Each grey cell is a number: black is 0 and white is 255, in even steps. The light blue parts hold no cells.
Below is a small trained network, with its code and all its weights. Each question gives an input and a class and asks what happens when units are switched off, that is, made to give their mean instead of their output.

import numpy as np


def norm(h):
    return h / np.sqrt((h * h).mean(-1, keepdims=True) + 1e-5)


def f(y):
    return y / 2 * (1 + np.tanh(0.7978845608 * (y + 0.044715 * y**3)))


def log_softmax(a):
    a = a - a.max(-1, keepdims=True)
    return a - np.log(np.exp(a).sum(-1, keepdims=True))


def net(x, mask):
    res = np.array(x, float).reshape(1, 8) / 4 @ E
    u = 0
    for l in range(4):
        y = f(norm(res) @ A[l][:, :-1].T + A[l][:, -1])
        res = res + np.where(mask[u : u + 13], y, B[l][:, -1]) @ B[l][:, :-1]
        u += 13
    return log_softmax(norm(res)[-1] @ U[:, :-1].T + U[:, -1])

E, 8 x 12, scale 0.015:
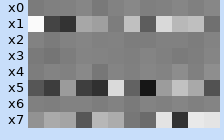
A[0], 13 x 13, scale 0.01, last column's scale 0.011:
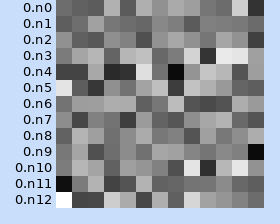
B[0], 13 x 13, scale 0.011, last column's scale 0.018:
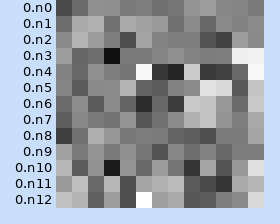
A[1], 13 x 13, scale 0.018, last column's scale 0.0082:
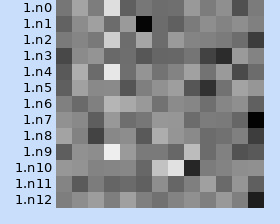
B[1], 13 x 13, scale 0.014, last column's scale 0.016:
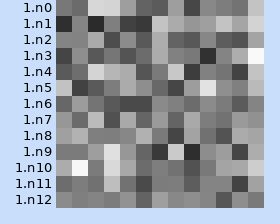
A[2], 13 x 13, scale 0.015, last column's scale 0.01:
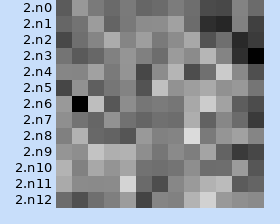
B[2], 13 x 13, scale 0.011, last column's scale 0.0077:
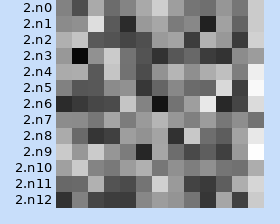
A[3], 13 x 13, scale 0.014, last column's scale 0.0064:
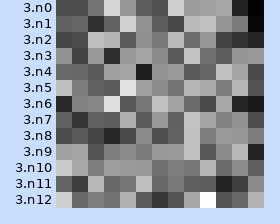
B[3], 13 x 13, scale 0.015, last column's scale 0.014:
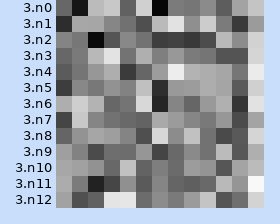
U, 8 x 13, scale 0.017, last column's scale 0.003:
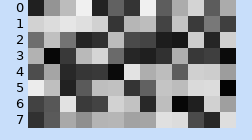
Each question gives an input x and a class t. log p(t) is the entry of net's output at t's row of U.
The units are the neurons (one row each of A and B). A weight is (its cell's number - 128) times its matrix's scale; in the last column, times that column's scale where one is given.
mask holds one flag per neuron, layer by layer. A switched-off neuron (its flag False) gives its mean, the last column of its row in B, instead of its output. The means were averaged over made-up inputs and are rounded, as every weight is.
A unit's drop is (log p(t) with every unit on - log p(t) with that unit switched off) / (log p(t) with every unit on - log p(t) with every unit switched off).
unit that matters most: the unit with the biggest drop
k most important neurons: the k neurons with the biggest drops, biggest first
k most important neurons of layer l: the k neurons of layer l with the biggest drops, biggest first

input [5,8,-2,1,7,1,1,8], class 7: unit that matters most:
0.n5
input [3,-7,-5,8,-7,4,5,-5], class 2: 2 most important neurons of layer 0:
[0.n3; 0.n10]
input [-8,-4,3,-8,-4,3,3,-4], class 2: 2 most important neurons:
[0.n3; 0.n10]
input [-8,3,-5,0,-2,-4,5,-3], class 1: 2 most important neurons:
[0.n3; 0.n10]
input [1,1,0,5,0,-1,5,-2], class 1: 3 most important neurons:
[0.n3; 0.n4; 0.n10]
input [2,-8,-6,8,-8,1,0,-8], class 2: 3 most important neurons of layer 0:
[0.n3; 0.n5; 0.n10]
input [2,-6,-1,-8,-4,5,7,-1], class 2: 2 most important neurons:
[0.n3; 0.n10]
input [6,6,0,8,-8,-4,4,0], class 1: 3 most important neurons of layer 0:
[0.n3; 0.n10; 0.n5]
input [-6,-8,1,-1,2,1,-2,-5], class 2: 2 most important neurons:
[0.n3; 1.n3]
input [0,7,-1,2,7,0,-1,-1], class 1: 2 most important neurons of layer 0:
[0.n12; 0.n3]
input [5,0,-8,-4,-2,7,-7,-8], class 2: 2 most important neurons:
[0.n3; 1.n5]
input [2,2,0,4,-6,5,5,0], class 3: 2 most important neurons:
[0.n3; 0.n10]
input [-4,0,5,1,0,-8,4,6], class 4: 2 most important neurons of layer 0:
[0.n6; 0.n11]
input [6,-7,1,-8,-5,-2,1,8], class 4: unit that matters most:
0.n4
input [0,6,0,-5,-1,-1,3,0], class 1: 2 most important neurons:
[0.n12; 0.n3]
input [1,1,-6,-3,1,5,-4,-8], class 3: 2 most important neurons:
[0.n3; 1.n3]
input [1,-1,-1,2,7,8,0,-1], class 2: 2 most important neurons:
[0.n3; 0.n10]
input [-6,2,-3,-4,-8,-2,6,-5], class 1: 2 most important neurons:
[0.n3; 0.n4]
